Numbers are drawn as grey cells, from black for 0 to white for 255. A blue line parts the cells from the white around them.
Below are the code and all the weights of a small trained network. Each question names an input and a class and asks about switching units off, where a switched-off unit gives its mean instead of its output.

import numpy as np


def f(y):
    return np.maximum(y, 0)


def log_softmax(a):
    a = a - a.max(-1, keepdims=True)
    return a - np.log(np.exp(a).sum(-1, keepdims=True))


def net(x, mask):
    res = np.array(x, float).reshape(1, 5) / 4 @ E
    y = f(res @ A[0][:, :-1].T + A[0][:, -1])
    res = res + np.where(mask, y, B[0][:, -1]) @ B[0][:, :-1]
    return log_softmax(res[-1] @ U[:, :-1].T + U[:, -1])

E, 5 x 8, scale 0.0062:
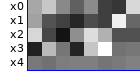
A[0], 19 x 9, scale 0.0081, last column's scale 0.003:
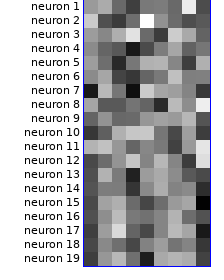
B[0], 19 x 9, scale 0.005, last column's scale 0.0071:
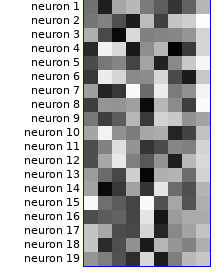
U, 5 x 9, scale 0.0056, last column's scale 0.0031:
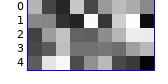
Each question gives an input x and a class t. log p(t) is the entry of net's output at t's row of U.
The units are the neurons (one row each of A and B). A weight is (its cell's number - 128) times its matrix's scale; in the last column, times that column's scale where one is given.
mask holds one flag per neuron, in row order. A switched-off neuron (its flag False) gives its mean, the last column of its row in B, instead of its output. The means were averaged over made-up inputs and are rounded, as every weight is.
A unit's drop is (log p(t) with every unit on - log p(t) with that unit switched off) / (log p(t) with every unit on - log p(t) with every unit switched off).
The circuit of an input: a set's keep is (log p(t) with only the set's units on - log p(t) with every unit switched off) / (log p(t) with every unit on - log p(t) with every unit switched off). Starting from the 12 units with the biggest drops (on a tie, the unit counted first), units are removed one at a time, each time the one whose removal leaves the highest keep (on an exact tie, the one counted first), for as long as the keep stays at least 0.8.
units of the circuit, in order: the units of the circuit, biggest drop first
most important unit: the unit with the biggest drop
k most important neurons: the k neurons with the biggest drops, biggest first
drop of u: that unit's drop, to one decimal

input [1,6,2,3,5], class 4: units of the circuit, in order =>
neuron 4; neuron 6
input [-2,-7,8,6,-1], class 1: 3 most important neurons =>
neuron 2; neuron 5; neuron 8
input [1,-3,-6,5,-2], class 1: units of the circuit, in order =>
neuron 19; neuron 17
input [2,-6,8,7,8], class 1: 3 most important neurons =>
neuron 2; neuron 5; neuron 8
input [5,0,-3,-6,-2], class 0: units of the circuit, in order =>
neuron 3
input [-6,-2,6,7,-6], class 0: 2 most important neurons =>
neuron 7; neuron 13
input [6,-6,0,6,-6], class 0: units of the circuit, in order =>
neuron 7; neuron 4; neuron 13
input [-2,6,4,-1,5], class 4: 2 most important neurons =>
neuron 4; neuron 6
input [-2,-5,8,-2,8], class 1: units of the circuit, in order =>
neuron 2; neuron 5
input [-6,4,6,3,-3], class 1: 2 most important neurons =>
neuron 2; neuron 5
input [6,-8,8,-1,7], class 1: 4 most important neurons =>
neuron 2; neuron 8; neuron 4; neuron 6
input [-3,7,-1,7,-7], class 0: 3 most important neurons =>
neuron 7; neuron 13; neuron 14
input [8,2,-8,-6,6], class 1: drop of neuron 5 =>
-0.1
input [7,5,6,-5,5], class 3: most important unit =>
neuron 8
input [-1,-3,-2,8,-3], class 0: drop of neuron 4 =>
0.0
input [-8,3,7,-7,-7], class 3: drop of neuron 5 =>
0.1
